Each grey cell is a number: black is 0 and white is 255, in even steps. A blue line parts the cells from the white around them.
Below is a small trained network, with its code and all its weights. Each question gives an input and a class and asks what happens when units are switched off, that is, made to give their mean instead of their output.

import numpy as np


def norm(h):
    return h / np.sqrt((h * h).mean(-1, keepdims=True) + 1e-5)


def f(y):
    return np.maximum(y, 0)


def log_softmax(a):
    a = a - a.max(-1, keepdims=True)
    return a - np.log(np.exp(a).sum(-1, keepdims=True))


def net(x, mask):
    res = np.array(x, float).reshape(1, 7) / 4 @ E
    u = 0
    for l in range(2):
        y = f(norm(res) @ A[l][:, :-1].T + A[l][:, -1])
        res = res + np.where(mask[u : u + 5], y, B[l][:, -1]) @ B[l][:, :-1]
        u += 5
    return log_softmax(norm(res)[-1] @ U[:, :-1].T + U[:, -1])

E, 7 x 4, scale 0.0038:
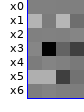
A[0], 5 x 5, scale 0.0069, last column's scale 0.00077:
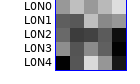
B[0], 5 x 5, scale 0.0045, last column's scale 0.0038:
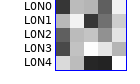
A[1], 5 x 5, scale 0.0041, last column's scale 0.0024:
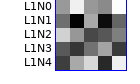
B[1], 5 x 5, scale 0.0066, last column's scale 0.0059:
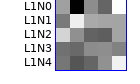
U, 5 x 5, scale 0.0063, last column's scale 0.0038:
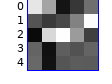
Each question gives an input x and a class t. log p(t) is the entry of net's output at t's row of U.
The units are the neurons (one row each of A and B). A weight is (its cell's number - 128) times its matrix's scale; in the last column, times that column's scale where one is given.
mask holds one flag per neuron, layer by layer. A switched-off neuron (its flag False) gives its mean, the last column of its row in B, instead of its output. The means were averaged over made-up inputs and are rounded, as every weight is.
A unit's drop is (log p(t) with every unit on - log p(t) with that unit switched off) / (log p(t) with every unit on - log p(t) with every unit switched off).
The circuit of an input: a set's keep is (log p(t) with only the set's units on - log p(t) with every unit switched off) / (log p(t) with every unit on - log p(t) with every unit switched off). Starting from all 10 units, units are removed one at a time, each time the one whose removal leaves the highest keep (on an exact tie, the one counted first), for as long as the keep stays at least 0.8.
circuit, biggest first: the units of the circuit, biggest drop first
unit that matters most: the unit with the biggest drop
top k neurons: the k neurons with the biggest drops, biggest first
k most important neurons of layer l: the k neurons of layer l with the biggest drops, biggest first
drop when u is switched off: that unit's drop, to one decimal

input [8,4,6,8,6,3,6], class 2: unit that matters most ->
L1N1
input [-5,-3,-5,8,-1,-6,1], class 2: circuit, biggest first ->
(L1N1, L1N0)
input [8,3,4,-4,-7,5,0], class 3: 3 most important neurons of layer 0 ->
(L0N4, L0N1, L0N0)
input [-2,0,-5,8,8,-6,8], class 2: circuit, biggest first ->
(L1N1, L1N0)
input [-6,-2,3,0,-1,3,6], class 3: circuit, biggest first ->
(L0N4, L0N1)
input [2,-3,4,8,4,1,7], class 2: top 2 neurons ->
(L1N1, L1N0)
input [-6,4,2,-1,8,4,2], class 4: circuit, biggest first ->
(L0N4, L1N0)
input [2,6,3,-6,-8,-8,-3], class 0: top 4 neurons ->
(L0N4, L0N1, L0N3, L0N2)
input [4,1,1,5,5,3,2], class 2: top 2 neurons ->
(L0N4, L0N1)
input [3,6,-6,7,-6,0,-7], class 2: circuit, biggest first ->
(L1N1, L1N0, L0N4)
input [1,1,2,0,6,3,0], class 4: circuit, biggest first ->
(L0N4, L0N1)
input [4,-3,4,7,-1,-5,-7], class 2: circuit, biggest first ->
(L1N1, L1N0)
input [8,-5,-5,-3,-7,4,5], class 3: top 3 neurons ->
(L0N4, L0N1, L1N0)
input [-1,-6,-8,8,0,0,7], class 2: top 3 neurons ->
(L1N1, L1N0, L0N2)
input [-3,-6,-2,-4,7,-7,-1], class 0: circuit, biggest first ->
(L0N4)
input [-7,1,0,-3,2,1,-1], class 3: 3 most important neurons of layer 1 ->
(L1N0, L1N1, L1N4)
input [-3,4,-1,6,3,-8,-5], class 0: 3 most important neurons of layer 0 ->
(L0N4, L0N1, L0N0)
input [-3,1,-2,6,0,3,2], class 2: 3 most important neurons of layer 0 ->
(L0N1, L0N4, L0N0)
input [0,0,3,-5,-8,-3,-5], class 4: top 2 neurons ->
(L1N0, L1N1)
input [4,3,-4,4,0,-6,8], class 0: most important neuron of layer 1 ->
(L1N2)
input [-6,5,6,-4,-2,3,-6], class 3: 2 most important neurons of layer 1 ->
(L1N0, L1N1)
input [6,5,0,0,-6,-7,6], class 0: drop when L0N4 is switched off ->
0.4
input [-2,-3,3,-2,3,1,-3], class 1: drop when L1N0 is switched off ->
-0.1
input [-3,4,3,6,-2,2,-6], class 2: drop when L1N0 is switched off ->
0.3
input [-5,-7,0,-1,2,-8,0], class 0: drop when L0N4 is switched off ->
0.6
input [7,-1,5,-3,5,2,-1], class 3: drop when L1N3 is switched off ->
0.0
